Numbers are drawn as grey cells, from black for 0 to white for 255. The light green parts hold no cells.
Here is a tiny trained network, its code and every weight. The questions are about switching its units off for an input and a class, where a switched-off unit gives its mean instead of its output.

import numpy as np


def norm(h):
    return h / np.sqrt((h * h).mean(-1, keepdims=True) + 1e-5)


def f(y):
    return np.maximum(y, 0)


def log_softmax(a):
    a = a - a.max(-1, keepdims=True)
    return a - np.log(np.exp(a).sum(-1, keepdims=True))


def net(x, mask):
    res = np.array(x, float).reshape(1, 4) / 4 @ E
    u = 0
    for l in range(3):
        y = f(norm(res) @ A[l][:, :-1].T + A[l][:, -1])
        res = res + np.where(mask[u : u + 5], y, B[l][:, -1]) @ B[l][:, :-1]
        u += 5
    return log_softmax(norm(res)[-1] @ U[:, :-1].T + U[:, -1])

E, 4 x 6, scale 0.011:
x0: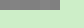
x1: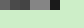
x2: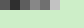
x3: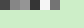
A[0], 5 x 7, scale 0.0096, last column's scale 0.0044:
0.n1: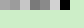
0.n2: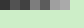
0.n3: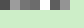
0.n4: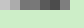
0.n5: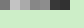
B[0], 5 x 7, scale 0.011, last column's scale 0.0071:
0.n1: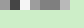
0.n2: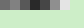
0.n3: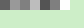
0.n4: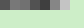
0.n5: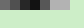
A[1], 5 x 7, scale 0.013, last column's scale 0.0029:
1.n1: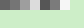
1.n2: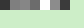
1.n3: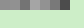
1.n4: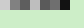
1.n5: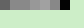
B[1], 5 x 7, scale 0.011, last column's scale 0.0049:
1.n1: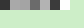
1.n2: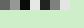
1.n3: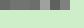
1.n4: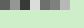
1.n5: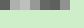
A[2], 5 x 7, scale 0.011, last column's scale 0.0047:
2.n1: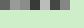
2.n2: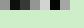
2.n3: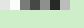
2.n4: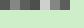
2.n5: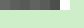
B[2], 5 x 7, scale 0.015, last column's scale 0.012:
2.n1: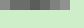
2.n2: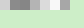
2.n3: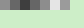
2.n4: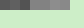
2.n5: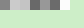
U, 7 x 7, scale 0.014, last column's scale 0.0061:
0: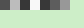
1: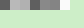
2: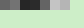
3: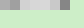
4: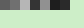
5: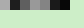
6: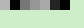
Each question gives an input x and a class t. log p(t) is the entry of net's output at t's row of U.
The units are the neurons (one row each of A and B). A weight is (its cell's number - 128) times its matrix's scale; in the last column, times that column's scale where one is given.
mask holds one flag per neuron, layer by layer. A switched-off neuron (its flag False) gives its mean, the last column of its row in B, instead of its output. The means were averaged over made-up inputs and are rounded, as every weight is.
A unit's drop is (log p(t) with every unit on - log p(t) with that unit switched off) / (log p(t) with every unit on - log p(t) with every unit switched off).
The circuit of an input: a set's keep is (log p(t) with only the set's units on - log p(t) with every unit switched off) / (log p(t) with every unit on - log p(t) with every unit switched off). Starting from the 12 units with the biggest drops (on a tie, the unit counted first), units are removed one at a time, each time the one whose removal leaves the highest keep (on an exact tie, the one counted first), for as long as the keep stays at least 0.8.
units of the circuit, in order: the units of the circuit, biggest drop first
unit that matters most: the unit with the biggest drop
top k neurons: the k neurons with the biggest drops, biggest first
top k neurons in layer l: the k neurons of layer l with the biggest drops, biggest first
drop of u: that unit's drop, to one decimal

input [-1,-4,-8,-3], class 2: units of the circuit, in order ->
2.n3
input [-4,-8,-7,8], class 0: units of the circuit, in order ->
1.n2, 2.n5
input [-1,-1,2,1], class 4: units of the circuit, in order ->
2.n2, 1.n2
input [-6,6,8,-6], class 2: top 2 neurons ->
0.n2, 0.n3
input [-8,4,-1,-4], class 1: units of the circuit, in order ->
2.n5, 1.n2
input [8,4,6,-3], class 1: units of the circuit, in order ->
2.n5, 1.n2
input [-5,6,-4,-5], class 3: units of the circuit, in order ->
2.n2, 0.n3
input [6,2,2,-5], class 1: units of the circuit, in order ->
1.n2, 2.n5
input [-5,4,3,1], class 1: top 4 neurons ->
0.n2, 2.n5, 0.n5, 2.n3
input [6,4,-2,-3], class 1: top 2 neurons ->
0.n4, 2.n5
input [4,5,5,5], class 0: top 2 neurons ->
1.n2, 0.n5
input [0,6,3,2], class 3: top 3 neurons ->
2.n2, 0.n4, 0.n5
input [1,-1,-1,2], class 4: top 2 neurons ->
0.n3, 1.n1
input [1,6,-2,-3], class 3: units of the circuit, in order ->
2.n2
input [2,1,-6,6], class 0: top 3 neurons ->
1.n2, 0.n2, 0.n3
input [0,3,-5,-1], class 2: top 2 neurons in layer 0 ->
0.n1, 0.n3
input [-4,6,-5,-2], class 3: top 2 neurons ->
2.n2, 0.n2
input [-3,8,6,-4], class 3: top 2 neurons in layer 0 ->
0.n5, 0.n4
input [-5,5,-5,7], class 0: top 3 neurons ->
1.n2, 0.n3, 0.n2
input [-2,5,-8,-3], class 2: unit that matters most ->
2.n3
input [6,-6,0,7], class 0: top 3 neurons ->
1.n2, 2.n5, 2.n2
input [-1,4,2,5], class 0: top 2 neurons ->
1.n2, 0.n4
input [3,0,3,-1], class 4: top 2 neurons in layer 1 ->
1.n2, 1.n4
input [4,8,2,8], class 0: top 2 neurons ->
1.n2, 0.n3
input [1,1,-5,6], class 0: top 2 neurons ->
1.n2, 0.n2
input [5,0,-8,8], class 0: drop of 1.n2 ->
1.1
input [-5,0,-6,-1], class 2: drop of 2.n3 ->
0.1
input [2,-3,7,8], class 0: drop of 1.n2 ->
0.5
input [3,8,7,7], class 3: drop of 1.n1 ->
0.0
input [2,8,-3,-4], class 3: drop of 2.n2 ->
0.6
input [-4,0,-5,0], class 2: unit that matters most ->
0.n1
